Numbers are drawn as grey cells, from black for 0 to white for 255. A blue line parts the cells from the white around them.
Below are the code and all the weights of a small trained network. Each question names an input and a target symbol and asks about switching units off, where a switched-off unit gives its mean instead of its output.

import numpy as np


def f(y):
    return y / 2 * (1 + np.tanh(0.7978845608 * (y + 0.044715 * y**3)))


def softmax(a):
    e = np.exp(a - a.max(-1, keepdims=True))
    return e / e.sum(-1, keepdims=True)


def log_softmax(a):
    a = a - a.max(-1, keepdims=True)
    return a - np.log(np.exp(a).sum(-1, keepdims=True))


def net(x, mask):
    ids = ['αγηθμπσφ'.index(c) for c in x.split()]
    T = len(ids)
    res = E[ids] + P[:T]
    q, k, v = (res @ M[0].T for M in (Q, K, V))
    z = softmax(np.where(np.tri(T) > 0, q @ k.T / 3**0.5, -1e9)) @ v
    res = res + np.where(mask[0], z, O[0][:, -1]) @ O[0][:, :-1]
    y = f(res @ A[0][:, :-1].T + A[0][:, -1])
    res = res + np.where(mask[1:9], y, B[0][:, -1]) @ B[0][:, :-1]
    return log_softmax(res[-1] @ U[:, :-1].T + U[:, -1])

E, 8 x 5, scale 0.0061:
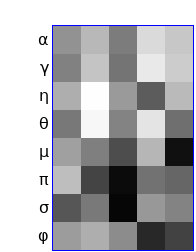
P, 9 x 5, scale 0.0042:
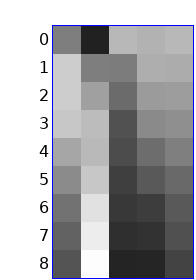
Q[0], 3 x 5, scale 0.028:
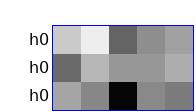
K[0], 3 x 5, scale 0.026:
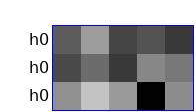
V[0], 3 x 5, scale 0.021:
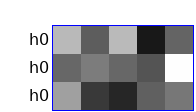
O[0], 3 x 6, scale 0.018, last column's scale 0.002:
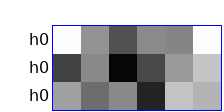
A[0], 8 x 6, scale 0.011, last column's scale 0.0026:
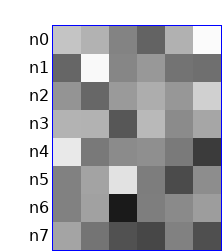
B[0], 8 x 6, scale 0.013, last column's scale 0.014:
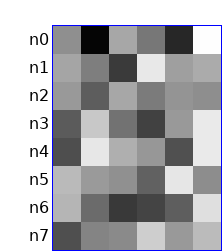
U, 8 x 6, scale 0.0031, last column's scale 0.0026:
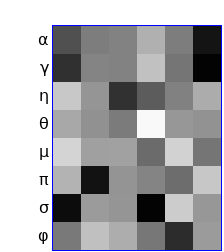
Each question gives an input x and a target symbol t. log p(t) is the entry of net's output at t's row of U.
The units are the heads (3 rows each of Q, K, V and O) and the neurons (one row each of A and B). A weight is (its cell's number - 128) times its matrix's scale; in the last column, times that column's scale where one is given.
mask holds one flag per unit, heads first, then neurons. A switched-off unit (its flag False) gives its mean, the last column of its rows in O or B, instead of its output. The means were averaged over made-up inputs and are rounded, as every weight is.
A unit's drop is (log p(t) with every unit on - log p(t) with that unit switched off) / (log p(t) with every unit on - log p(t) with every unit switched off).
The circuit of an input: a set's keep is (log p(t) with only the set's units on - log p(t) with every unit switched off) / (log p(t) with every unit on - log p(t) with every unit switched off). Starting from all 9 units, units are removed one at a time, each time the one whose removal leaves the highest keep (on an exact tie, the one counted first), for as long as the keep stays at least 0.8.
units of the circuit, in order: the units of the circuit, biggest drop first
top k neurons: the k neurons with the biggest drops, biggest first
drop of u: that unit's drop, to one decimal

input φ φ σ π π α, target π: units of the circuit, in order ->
[h0, n0, n3]
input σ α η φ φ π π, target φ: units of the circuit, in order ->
[h0, n4, n1]
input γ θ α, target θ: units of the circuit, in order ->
[h0, n1, n3, n5]
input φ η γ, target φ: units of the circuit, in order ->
[h0, n4, n3]
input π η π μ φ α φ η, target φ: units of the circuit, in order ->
[h0, n4]
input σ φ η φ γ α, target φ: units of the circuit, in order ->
[h0, n4, n3]
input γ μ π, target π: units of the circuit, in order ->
[h0, n0]
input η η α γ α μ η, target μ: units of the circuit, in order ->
[h0, n5]
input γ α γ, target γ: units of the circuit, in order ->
[h0]
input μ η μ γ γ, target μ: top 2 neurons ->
[n5, n0]
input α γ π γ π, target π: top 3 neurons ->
[n0, n3, n4]
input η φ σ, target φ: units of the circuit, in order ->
[h0, n4, n1]
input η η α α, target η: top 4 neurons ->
[n6, n4, n7, n0]
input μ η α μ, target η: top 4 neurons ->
[n6, n4, n0, n7]
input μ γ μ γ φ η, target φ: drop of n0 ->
0.1
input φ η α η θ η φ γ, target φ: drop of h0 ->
1.7
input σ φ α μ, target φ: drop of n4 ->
0.7
